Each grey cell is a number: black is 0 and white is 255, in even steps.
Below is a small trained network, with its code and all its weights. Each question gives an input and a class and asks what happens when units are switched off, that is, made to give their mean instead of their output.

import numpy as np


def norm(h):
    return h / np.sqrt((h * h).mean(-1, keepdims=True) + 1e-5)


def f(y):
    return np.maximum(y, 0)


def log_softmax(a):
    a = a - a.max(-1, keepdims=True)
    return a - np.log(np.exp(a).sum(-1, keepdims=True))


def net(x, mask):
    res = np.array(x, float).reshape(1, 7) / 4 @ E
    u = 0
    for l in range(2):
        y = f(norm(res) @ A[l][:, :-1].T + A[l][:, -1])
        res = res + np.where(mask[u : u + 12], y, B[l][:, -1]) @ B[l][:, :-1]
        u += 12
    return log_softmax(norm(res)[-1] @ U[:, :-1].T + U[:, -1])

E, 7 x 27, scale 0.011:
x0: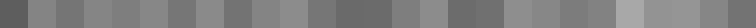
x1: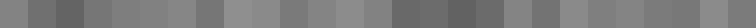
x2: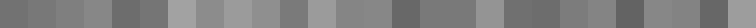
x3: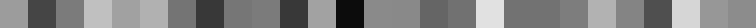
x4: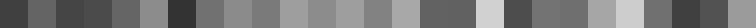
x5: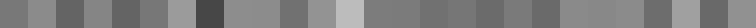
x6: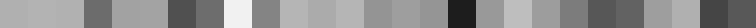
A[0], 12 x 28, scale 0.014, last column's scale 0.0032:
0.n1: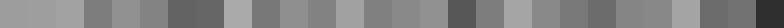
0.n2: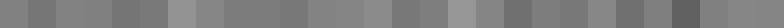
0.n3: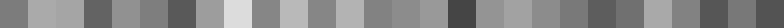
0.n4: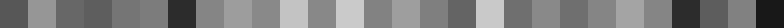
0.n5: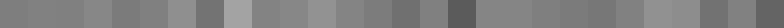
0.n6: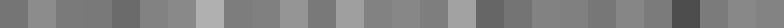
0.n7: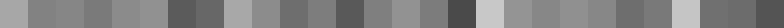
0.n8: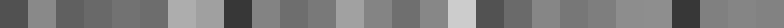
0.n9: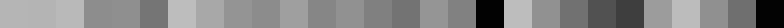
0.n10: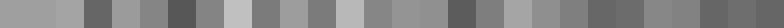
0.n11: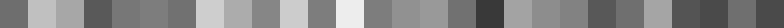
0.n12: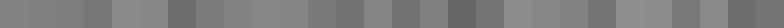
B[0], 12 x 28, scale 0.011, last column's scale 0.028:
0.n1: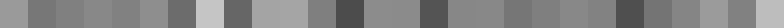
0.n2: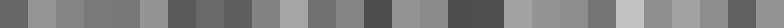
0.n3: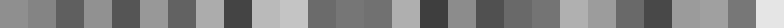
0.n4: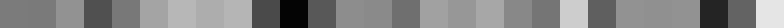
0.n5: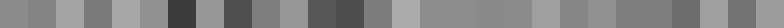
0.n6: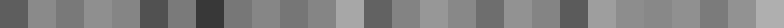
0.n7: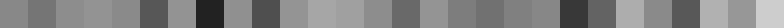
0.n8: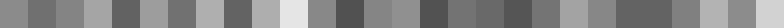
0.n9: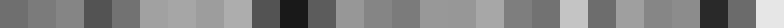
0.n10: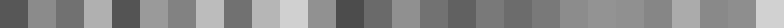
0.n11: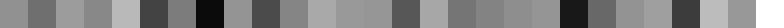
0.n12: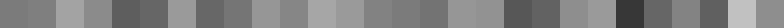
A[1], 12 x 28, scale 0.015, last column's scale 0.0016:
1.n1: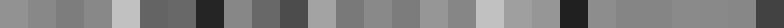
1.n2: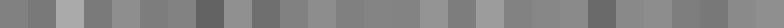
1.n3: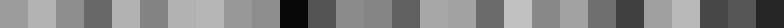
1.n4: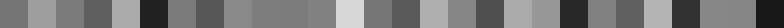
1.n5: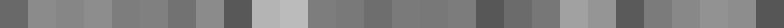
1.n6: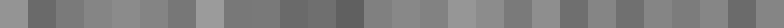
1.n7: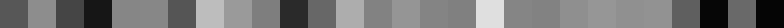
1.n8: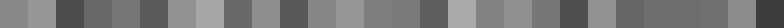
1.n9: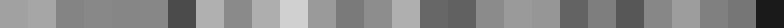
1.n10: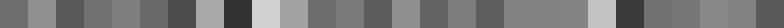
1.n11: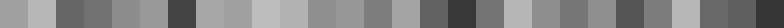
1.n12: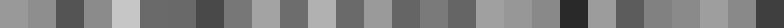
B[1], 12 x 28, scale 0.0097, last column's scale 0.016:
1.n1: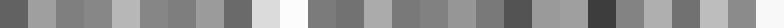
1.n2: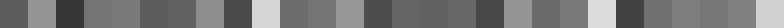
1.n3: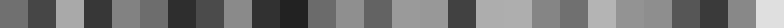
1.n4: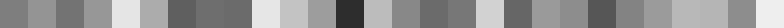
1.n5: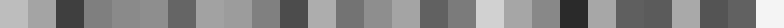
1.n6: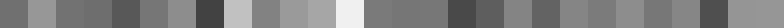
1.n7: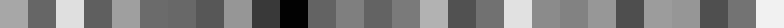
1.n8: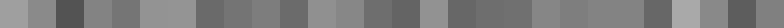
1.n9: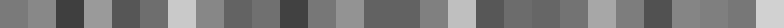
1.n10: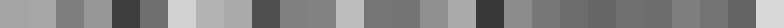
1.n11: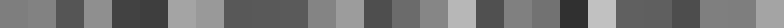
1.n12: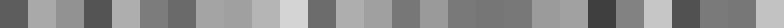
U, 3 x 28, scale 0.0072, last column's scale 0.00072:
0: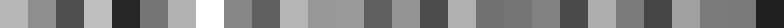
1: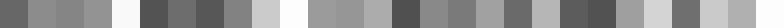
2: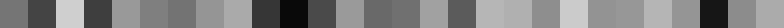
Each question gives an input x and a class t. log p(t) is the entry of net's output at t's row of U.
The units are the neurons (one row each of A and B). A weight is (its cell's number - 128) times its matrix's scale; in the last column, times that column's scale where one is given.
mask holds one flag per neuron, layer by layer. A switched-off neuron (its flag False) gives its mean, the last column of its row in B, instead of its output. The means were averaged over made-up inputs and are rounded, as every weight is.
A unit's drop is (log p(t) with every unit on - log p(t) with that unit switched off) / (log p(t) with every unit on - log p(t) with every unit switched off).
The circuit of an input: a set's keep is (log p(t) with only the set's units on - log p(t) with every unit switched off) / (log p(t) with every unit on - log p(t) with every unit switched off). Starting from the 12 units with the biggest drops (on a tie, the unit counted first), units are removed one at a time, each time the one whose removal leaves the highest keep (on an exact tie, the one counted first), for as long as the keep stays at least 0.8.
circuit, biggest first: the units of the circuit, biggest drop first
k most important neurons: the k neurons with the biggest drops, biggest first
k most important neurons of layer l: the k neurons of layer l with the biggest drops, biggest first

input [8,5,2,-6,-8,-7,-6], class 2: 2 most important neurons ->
[0.n9, 0.n3]
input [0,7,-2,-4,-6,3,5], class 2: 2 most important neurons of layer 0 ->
[0.n9, 0.n8]
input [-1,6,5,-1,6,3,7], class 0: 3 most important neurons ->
[0.n3, 0.n9, 0.n10]
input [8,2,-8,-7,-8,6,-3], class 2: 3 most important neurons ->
[0.n9, 0.n7, 1.n3]
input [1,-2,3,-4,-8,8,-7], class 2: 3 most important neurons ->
[0.n9, 0.n3, 0.n10]
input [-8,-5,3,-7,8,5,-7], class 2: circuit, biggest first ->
[0.n4]
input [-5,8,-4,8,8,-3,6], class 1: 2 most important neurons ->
[0.n7, 0.n9]
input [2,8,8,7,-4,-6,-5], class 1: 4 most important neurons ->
[0.n4, 0.n9, 0.n3, 0.n8]
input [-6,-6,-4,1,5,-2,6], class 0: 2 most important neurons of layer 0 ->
[0.n3, 0.n9]
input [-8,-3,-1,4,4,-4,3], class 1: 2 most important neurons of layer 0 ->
[0.n7, 0.n9]
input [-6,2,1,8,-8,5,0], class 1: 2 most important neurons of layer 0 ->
[0.n4, 0.n7]
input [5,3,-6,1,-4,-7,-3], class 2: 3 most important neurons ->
[0.n11, 0.n3, 0.n10]
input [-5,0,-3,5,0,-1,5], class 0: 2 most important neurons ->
[0.n11, 0.n1]
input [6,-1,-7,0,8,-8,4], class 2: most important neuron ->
[0.n4]
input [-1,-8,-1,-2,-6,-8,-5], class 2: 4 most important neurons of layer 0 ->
[0.n9, 0.n3, 0.n10, 0.n1]
